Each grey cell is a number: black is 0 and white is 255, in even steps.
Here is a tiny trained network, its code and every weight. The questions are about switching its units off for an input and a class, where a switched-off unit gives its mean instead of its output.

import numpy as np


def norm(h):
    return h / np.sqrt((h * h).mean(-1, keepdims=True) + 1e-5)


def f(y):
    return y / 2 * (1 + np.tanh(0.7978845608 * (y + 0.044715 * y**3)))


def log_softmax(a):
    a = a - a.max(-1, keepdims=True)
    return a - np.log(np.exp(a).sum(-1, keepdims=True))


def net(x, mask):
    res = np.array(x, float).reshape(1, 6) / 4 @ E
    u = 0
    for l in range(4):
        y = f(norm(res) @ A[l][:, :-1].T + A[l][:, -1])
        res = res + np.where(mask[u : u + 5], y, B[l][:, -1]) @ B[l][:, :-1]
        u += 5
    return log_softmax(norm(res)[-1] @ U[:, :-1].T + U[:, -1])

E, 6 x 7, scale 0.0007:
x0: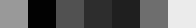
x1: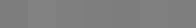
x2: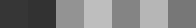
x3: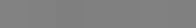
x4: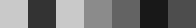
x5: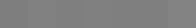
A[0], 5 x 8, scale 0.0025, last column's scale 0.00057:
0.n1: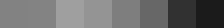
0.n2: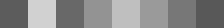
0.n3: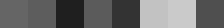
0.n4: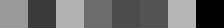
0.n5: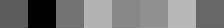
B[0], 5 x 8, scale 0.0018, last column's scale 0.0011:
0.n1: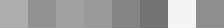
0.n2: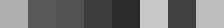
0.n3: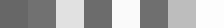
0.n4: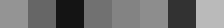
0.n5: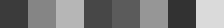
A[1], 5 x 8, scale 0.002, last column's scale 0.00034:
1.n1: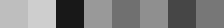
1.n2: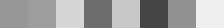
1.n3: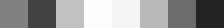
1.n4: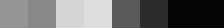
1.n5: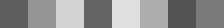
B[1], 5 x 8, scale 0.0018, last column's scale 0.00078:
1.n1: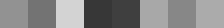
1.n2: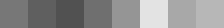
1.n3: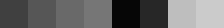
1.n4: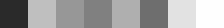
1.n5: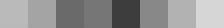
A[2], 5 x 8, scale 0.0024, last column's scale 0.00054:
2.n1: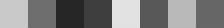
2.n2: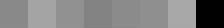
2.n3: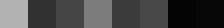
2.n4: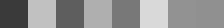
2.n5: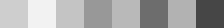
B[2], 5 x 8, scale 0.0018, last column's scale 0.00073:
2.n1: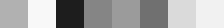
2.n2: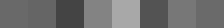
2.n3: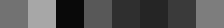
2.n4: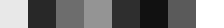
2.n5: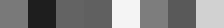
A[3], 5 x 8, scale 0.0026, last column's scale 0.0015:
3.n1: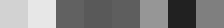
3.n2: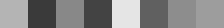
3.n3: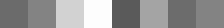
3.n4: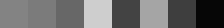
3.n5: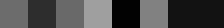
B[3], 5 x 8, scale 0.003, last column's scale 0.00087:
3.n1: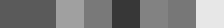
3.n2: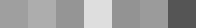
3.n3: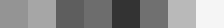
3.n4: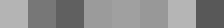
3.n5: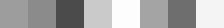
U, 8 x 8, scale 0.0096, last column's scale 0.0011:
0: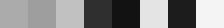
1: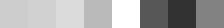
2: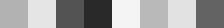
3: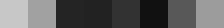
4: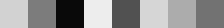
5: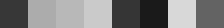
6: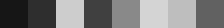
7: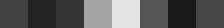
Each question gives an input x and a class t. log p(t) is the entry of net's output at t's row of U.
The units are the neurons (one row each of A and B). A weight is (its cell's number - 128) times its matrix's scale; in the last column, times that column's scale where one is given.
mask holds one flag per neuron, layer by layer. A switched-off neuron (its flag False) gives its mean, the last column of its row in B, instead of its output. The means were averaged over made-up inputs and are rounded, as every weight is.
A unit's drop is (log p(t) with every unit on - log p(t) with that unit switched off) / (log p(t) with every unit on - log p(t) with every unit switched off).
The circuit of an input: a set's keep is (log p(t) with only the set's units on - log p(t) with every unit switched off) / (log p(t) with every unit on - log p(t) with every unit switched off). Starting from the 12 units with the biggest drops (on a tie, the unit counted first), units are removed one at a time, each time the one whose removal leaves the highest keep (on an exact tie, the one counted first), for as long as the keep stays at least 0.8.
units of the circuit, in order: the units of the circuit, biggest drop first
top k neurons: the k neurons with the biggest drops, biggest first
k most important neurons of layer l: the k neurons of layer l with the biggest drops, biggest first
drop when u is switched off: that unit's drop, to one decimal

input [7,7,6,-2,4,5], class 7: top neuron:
0.n4
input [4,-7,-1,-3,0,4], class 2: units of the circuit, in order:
0.n3, 2.n1
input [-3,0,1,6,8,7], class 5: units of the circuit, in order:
1.n4, 3.n5
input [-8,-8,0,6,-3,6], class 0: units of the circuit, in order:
0.n2, 3.n1
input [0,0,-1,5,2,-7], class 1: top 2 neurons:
0.n2, 1.n4
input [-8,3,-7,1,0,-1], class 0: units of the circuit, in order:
0.n2, 3.n1
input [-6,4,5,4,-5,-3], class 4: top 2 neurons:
2.n4, 3.n5
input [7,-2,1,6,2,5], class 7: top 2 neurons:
0.n4, 3.n3
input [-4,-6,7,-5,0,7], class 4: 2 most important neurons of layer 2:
2.n4, 2.n1
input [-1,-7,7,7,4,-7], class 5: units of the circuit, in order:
1.n4, 3.n3
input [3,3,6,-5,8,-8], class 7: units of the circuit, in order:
3.n5, 2.n3
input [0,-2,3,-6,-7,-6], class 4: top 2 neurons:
2.n4, 1.n4
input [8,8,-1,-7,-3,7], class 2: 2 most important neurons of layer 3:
3.n1, 3.n2
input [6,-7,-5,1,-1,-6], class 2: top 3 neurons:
0.n3, 2.n1, 0.n2
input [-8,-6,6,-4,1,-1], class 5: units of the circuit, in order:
1.n3
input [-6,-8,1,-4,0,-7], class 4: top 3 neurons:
0.n2, 2.n4, 3.n3
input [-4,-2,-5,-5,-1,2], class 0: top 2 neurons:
0.n2, 0.n3
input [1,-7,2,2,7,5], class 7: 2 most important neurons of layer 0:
0.n4, 0.n3
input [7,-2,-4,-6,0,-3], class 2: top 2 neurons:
0.n3, 0.n2
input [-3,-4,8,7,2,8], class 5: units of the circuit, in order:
1.n3
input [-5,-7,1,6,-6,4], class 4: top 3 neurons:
2.n4, 3.n5, 3.n4
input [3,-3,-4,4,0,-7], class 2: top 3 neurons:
2.n1, 0.n2, 0.n3
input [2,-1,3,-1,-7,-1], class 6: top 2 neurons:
0.n3, 3.n5
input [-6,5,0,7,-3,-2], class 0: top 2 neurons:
0.n2, 1.n1
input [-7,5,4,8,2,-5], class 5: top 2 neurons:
1.n4, 0.n4
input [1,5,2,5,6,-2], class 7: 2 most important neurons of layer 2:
2.n3, 2.n1
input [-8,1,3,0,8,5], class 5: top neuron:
1.n3
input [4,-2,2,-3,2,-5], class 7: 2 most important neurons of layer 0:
0.n4, 0.n5
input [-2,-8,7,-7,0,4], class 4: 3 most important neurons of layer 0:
0.n3, 0.n5, 0.n2
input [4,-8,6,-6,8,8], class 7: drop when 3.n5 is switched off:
0.3
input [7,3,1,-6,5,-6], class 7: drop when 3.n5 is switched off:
0.4
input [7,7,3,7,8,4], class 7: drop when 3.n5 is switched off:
0.4
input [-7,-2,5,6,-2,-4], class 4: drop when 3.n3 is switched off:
0.1
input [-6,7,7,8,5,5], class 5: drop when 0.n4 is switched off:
0.0
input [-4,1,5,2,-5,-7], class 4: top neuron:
3.n5
